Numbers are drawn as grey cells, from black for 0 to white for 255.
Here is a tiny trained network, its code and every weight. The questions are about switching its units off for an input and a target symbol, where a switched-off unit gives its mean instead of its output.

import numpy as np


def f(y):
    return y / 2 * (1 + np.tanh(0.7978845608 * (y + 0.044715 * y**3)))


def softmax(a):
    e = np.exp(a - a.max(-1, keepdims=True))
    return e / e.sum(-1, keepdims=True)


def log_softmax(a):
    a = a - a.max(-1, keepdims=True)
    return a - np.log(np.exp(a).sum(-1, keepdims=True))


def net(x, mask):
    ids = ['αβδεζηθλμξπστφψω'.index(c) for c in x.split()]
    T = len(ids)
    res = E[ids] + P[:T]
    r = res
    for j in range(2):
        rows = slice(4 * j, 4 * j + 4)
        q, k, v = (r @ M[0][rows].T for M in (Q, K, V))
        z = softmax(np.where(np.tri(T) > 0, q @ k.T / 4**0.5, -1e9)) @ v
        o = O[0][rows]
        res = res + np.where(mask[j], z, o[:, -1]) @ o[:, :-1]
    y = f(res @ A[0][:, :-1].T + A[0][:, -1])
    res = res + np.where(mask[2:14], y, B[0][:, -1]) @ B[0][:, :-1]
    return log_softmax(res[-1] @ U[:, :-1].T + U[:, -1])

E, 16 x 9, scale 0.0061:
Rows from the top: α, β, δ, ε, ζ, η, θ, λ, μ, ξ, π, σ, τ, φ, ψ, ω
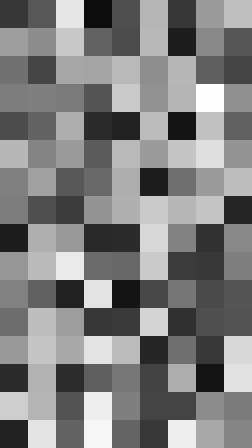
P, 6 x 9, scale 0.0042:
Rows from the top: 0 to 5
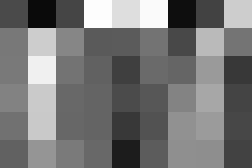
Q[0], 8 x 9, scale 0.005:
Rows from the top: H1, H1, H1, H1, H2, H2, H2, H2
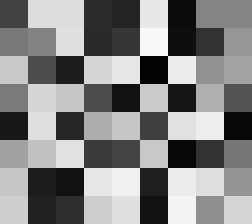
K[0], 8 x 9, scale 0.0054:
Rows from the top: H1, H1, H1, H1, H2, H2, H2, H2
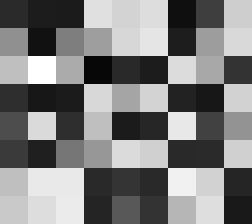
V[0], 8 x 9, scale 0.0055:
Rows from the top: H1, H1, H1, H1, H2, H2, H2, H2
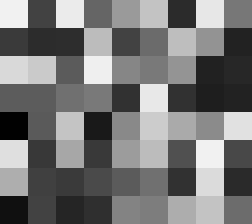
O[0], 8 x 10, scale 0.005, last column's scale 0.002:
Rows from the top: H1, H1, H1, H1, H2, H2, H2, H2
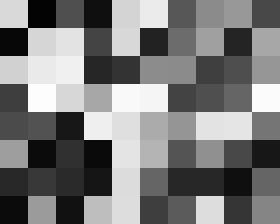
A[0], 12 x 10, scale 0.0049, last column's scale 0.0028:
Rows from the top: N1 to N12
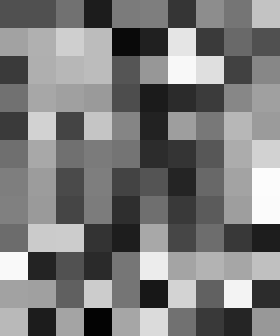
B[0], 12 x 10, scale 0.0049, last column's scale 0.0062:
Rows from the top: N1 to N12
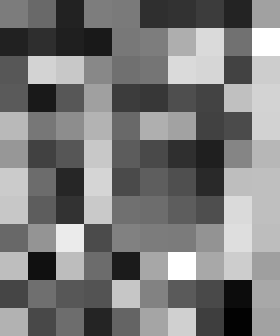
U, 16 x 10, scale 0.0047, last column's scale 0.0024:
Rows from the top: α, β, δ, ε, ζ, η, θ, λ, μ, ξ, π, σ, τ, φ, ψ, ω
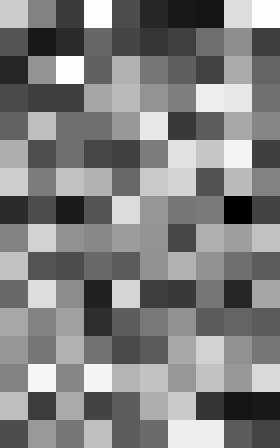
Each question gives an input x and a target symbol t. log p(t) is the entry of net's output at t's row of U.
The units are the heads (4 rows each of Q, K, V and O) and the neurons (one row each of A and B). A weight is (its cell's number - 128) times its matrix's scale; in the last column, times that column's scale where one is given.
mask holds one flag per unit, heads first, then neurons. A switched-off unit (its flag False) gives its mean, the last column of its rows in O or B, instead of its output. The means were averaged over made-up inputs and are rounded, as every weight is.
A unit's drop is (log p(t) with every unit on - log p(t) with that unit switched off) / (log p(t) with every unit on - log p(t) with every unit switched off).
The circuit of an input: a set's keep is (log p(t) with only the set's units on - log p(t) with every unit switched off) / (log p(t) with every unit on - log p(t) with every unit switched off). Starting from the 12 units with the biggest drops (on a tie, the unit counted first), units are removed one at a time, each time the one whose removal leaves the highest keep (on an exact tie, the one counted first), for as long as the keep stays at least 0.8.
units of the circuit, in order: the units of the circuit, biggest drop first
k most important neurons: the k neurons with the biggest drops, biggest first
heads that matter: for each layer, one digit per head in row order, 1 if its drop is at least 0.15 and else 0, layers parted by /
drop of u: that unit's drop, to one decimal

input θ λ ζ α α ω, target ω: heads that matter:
01
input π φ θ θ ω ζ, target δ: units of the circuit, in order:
[H1; N9]
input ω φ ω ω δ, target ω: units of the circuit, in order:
[H1; N3; H2]
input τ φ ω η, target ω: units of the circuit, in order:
[H1; H2; N3; N2]
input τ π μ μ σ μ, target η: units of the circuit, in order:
[H2; N2; H1]
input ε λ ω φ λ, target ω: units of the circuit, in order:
[H1; N3; H2]
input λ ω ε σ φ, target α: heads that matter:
00
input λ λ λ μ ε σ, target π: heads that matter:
11
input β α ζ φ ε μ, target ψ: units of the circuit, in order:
[H1; H2; N12]
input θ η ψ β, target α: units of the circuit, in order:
[H1; N2; N3]
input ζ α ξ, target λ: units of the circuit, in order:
[H2; H1]
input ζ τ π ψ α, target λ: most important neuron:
[N1]
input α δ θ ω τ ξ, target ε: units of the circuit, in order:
[H2; H1]
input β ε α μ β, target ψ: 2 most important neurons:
[N12; N10]
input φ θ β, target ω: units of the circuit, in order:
[H2; N3; H1]
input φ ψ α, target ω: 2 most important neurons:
[N3; N2]
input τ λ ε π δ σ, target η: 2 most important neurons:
[N2; N9]
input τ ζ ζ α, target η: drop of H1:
0.4
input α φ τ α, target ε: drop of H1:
0.5
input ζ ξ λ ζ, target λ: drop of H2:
0.7
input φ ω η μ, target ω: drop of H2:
0.6
